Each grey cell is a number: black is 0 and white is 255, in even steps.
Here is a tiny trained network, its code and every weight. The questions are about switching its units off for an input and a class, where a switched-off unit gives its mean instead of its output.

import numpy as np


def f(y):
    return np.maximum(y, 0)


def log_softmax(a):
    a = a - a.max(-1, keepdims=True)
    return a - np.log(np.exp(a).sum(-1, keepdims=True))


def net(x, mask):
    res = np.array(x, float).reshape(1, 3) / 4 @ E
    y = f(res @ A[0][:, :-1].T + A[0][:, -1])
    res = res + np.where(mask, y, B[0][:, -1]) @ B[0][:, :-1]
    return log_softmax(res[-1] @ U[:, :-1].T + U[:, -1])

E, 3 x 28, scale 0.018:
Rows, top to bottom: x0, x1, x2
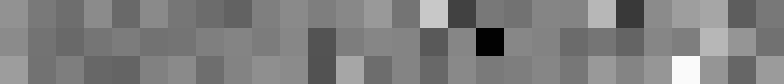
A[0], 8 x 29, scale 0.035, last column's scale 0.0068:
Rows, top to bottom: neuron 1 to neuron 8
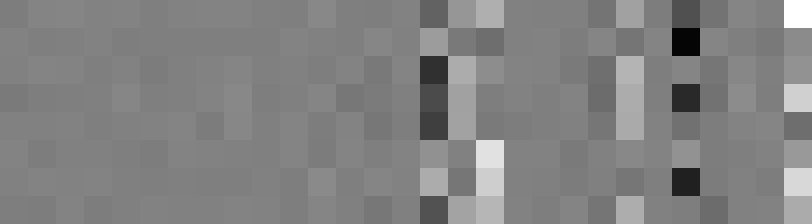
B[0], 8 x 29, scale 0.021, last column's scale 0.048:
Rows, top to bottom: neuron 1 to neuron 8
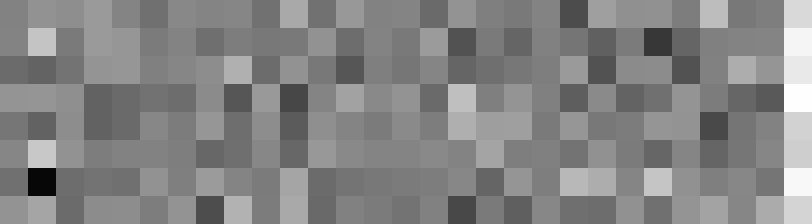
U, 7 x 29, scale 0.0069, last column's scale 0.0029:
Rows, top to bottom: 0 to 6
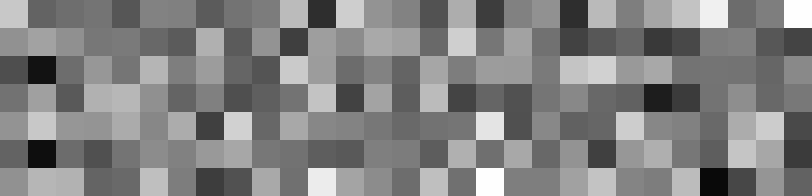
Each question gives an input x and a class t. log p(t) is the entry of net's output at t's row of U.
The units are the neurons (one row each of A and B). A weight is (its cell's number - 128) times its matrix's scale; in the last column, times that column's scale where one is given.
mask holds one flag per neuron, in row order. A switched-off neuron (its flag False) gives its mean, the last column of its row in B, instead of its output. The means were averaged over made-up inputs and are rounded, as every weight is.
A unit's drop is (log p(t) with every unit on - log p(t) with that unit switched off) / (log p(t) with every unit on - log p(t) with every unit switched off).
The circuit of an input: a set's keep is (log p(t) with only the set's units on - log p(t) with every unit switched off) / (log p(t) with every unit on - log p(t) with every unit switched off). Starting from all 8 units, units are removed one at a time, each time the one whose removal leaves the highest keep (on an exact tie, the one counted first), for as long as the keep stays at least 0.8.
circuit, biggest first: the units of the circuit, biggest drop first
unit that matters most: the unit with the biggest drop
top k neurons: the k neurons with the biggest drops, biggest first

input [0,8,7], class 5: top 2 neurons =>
[neuron 2; neuron 4]
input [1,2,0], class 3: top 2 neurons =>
[neuron 7; neuron 4]
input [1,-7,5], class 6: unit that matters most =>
neuron 6
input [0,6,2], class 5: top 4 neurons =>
[neuron 2; neuron 4; neuron 1; neuron 6]
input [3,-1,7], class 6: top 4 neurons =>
[neuron 7; neuron 3; neuron 1; neuron 8]
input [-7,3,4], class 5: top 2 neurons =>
[neuron 3; neuron 5]
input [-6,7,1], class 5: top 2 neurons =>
[neuron 3; neuron 2]
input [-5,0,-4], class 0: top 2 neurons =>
[neuron 1; neuron 8]
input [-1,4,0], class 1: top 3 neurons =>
[neuron 7; neuron 3; neuron 8]
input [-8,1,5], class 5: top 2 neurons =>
[neuron 5; neuron 3]
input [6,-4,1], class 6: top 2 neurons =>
[neuron 6; neuron 3]
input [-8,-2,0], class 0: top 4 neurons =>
[neuron 4; neuron 1; neuron 8; neuron 2]
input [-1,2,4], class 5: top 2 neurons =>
[neuron 2; neuron 4]
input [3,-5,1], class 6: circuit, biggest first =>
[neuron 6]
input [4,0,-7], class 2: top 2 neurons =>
[neuron 7; neuron 6]
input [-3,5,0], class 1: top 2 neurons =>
[neuron 7; neuron 4]
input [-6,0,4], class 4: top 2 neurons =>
[neuron 7; neuron 8]
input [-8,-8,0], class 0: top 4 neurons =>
[neuron 4; neuron 1; neuron 7; neuron 2]
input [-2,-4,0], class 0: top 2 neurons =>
[neuron 2; neuron 1]
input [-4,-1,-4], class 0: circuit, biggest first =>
[neuron 1]
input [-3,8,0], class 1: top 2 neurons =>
[neuron 7; neuron 4]
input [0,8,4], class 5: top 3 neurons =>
[neuron 2; neuron 4; neuron 1]
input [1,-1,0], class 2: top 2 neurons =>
[neuron 2; neuron 4]
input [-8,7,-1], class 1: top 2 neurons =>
[neuron 4; neuron 7]
